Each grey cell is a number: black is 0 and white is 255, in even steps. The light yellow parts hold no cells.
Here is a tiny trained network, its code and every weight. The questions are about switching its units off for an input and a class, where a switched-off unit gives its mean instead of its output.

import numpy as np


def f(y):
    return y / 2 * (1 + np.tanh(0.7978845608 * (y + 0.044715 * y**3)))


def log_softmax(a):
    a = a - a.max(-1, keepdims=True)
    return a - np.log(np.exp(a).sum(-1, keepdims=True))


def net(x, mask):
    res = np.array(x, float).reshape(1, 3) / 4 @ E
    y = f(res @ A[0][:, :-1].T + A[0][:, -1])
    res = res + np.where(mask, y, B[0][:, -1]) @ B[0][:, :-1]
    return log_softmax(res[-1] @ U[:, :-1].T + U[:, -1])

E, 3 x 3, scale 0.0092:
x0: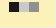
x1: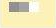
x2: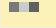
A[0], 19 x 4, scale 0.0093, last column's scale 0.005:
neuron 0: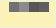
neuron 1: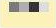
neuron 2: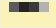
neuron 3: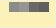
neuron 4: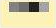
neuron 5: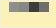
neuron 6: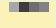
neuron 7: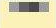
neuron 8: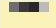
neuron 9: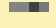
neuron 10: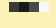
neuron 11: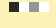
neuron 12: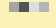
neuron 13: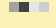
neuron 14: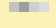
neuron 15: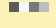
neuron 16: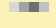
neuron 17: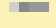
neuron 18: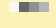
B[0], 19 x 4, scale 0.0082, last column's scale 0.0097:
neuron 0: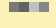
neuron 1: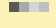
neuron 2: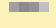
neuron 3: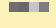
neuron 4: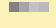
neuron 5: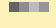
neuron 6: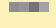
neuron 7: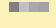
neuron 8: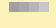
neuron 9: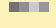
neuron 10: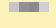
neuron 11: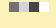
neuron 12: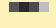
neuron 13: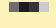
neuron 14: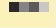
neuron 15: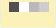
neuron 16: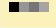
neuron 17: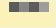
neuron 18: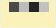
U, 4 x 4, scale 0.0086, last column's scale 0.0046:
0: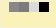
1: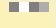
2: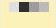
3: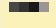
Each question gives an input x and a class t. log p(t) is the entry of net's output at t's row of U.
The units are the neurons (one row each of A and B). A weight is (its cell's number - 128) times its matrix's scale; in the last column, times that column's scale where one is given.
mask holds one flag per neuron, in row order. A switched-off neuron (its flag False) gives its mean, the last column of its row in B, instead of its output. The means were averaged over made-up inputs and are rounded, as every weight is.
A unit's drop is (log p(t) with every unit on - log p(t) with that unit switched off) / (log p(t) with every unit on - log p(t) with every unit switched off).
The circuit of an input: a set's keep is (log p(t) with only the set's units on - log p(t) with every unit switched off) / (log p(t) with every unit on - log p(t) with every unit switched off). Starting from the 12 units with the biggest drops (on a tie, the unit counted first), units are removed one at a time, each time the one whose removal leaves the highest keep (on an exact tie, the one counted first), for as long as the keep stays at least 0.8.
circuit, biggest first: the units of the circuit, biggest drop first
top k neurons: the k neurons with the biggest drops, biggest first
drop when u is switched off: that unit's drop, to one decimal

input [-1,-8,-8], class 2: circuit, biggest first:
[neuron 11; neuron 10]
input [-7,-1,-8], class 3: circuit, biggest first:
[neuron 18; neuron 13]
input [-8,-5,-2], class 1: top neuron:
[neuron 18]
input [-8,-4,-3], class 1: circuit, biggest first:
[neuron 7; neuron 8]
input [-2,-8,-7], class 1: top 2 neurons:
[neuron 7; neuron 13]
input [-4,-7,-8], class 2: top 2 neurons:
[neuron 11; neuron 15]
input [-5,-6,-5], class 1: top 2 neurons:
[neuron 18; neuron 7]
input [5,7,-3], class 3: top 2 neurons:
[neuron 13; neuron 12]
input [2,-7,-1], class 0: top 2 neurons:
[neuron 11; neuron 18]
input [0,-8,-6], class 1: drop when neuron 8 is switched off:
0.2
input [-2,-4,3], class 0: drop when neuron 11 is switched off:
0.5
